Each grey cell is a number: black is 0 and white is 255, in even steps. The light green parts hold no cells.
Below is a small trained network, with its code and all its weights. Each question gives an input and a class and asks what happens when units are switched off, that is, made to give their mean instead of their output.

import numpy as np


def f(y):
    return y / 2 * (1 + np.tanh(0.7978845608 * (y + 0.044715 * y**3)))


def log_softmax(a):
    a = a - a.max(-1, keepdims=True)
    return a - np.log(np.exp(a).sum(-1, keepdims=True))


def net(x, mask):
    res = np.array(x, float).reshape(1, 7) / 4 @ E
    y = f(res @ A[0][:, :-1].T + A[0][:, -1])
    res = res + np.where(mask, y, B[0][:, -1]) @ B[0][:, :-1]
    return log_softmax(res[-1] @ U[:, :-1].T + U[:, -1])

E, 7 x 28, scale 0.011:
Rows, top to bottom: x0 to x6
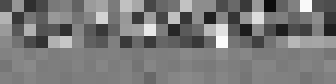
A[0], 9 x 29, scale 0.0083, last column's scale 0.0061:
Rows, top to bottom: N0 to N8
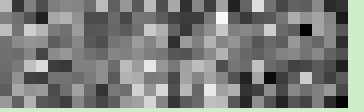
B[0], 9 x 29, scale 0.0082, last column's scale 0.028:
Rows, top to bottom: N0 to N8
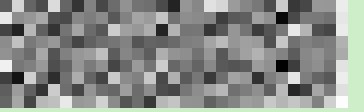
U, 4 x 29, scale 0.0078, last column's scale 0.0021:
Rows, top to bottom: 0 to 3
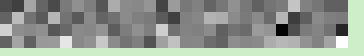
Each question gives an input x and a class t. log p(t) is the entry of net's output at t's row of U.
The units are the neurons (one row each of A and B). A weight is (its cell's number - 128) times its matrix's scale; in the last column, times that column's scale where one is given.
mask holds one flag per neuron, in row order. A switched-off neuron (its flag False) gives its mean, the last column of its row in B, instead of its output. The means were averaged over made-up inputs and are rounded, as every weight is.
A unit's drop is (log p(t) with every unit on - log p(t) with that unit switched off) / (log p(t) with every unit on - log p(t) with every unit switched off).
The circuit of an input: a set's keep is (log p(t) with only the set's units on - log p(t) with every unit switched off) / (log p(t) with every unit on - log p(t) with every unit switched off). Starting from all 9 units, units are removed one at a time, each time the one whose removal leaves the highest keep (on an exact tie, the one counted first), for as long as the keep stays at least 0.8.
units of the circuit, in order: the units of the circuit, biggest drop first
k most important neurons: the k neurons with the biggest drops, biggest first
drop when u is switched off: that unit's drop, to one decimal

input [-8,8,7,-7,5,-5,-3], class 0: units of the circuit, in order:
(N2)
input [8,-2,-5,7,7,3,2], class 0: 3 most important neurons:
(N6, N5, N8)
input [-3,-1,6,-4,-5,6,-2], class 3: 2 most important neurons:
(N8, N1)
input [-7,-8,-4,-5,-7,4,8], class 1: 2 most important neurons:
(N7, N6)
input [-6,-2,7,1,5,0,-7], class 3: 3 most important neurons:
(N8, N6, N4)
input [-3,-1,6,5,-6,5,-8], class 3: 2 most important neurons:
(N8, N5)
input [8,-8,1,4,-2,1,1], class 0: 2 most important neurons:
(N6, N0)
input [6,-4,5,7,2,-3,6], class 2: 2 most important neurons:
(N1, N2)
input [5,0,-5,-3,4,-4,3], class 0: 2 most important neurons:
(N8, N0)
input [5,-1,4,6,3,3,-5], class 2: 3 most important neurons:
(N1, N2, N4)
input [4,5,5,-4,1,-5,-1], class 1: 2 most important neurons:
(N0, N2)
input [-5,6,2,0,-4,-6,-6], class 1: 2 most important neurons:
(N0, N6)
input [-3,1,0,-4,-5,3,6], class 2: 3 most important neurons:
(N6, N5, N8)
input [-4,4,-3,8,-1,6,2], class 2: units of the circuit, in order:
(N1)
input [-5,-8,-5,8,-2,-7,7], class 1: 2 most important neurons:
(N7, N5)
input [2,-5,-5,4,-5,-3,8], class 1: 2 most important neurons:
(N8, N6)
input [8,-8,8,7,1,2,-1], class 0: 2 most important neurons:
(N6, N0)
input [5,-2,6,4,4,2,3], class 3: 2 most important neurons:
(N8, N2)
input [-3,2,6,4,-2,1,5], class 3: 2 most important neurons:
(N8, N5)
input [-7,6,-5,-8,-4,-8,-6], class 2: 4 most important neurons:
(N6, N5, N8, N7)
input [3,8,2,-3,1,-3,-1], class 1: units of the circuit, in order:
(N0)
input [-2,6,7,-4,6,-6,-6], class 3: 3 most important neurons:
(N8, N7, N2)
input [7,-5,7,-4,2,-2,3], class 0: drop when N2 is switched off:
-0.1
